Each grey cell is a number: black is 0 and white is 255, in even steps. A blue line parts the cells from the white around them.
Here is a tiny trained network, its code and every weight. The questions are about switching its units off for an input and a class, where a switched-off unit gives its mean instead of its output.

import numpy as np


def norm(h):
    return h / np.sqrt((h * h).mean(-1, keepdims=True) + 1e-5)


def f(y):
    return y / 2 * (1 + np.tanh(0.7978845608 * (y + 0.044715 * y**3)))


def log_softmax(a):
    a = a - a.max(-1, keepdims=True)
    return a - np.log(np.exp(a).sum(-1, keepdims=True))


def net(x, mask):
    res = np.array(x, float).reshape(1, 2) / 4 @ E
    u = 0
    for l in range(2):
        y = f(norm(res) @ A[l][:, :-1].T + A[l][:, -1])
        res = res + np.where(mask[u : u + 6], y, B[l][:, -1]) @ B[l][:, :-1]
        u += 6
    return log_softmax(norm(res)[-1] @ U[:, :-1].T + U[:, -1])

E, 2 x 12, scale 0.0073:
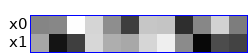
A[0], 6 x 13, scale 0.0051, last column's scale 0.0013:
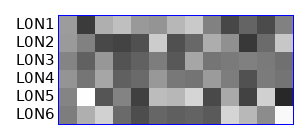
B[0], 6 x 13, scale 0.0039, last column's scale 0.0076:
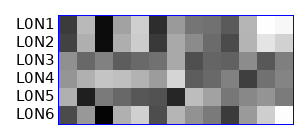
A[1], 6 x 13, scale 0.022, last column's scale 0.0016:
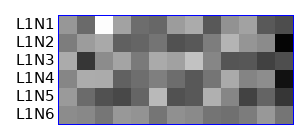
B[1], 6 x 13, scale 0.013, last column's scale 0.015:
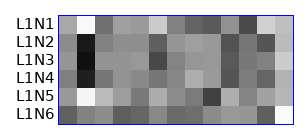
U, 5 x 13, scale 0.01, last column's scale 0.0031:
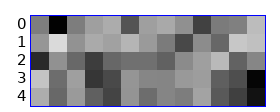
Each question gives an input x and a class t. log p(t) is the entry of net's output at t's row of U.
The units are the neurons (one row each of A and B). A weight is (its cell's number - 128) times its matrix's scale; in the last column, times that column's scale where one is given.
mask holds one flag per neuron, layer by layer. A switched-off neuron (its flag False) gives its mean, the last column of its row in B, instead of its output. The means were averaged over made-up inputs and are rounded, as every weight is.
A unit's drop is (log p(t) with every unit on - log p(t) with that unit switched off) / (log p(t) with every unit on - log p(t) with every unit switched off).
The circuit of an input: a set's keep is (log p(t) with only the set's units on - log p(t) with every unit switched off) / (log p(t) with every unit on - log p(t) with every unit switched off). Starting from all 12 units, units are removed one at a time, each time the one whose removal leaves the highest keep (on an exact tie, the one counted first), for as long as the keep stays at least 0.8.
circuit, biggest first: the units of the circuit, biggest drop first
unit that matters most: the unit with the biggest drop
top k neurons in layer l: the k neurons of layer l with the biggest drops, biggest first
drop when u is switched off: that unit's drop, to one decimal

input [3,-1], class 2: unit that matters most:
L0N6
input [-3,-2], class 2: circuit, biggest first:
[L1N1; L1N3]
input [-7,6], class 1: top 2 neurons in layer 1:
[L1N5; L1N2]
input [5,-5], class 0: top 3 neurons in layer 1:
[L1N2; L1N4; L1N5]
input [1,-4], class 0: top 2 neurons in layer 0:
[L0N2; L0N1]
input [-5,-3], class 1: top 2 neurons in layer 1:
[L1N5; L1N6]
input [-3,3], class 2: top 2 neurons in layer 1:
[L1N3; L1N2]
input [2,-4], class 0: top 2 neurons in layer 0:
[L0N2; L0N1]
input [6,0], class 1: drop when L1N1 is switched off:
0.1
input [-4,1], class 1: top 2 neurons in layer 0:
[L0N1; L0N6]
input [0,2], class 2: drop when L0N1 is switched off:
0.7
